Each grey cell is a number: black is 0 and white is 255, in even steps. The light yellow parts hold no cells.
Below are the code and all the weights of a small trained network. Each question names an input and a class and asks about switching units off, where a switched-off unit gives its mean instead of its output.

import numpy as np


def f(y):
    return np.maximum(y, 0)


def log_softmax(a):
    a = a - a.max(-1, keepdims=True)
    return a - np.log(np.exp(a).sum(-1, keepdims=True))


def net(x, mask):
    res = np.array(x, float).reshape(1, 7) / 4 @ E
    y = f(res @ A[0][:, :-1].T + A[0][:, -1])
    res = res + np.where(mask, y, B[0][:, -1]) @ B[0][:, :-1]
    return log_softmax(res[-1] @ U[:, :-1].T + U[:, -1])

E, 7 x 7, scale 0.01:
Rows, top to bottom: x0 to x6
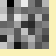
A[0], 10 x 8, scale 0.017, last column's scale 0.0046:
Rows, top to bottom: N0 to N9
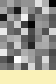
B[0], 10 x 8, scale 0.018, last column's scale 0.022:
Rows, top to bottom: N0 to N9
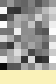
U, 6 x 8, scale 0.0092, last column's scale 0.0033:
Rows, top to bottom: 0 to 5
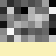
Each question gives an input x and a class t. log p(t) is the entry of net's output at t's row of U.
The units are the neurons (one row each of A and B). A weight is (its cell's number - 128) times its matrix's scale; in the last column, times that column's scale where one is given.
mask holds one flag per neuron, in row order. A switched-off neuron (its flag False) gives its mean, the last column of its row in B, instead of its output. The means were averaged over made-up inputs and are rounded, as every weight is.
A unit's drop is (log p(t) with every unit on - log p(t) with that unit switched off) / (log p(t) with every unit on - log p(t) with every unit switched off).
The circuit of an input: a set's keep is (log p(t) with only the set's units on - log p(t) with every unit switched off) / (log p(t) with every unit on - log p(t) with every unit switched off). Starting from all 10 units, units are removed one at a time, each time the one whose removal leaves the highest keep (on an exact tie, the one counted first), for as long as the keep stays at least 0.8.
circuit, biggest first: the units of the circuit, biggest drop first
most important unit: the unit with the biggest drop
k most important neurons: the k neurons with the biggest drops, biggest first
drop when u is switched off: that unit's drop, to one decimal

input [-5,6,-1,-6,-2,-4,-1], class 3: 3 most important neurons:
[N8; N1; N3]
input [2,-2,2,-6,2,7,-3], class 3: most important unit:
N2
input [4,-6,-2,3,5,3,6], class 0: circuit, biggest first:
[N8; N1; N3]
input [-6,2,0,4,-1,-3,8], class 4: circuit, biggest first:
[N6; N4]
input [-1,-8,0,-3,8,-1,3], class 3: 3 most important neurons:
[N8; N3; N2]
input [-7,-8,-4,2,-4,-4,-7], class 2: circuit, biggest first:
[N4; N8]
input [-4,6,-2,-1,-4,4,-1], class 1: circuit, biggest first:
[N4; N6; N3]
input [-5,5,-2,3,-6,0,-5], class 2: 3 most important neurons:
[N8; N4; N9]
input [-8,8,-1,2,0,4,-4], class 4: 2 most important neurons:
[N6; N4]
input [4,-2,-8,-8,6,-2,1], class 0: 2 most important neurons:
[N1; N8]
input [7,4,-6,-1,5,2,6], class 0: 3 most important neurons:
[N1; N8; N3]
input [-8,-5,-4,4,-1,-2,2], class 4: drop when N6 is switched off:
0.2
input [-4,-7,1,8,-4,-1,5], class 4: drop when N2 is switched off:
0.2
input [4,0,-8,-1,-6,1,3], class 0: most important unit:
N1
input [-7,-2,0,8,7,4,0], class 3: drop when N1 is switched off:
0.4
